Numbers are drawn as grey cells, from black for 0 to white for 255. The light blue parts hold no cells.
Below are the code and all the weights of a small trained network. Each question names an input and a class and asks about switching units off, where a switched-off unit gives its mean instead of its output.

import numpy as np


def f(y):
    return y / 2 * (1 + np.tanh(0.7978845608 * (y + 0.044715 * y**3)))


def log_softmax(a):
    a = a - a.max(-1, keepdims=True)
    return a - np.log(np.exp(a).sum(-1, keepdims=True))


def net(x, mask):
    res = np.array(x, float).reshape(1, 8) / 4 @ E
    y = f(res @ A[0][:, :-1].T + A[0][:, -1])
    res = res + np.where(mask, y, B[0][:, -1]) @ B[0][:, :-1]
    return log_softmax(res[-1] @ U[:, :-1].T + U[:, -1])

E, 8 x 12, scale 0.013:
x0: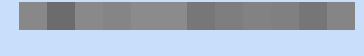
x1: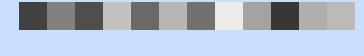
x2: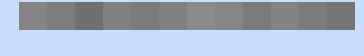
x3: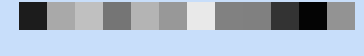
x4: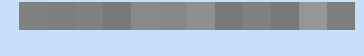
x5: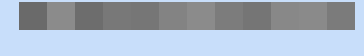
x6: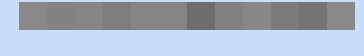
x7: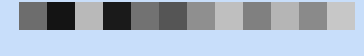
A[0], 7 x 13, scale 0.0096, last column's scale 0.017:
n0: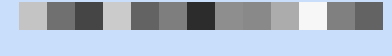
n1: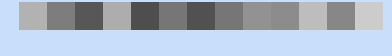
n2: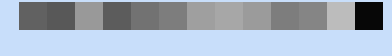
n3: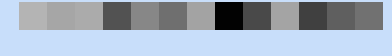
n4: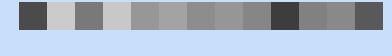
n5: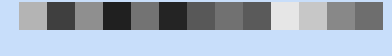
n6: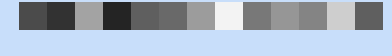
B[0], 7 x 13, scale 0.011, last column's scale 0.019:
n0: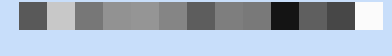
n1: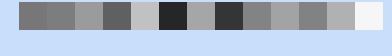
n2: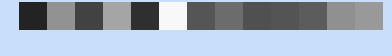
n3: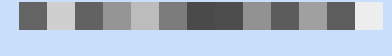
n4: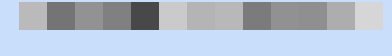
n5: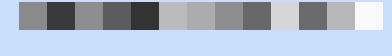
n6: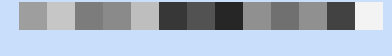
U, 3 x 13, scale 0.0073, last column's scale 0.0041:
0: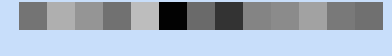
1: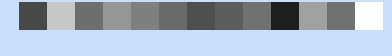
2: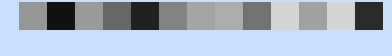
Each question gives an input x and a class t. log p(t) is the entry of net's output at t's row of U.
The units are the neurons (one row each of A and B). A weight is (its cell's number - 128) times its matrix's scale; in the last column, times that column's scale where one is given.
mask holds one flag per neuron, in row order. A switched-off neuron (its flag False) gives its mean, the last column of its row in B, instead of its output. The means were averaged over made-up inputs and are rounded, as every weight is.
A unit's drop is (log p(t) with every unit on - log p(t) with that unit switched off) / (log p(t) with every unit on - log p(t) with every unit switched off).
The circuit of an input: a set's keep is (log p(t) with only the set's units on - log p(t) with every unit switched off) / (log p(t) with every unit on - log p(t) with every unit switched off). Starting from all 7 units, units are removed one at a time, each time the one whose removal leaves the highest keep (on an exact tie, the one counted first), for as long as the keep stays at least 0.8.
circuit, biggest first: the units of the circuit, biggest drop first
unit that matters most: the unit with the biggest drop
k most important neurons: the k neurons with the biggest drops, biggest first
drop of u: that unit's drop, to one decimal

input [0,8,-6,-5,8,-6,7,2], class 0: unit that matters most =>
n1
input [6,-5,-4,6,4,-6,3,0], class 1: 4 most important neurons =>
n1, n6, n3, n5
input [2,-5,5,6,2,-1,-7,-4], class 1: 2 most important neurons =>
n1, n6
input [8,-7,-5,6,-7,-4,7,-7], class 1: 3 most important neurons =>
n1, n3, n6
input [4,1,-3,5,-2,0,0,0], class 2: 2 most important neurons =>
n0, n3
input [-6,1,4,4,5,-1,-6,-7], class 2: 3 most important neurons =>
n4, n0, n6
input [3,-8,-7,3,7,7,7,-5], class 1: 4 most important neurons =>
n1, n3, n6, n5
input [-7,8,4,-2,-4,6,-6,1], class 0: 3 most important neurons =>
n1, n2, n3
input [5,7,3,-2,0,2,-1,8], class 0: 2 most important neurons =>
n6, n4
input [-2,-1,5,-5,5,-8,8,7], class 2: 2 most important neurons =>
n5, n3
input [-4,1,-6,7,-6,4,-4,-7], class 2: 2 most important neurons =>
n4, n0
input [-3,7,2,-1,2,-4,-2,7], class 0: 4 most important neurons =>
n6, n0, n4, n3
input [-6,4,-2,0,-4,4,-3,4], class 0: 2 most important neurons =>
n0, n6
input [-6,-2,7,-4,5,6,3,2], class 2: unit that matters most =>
n5
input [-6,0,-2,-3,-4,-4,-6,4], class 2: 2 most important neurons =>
n5, n3
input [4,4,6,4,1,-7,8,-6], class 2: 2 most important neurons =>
n4, n0
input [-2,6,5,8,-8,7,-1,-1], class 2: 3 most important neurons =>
n4, n0, n3
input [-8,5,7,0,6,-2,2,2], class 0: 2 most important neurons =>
n0, n2
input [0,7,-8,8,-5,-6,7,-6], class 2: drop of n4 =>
0.4
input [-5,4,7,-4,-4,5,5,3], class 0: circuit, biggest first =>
n1
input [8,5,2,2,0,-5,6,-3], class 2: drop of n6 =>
0.1
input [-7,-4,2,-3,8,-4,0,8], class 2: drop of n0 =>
0.0
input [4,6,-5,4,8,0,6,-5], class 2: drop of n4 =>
0.3
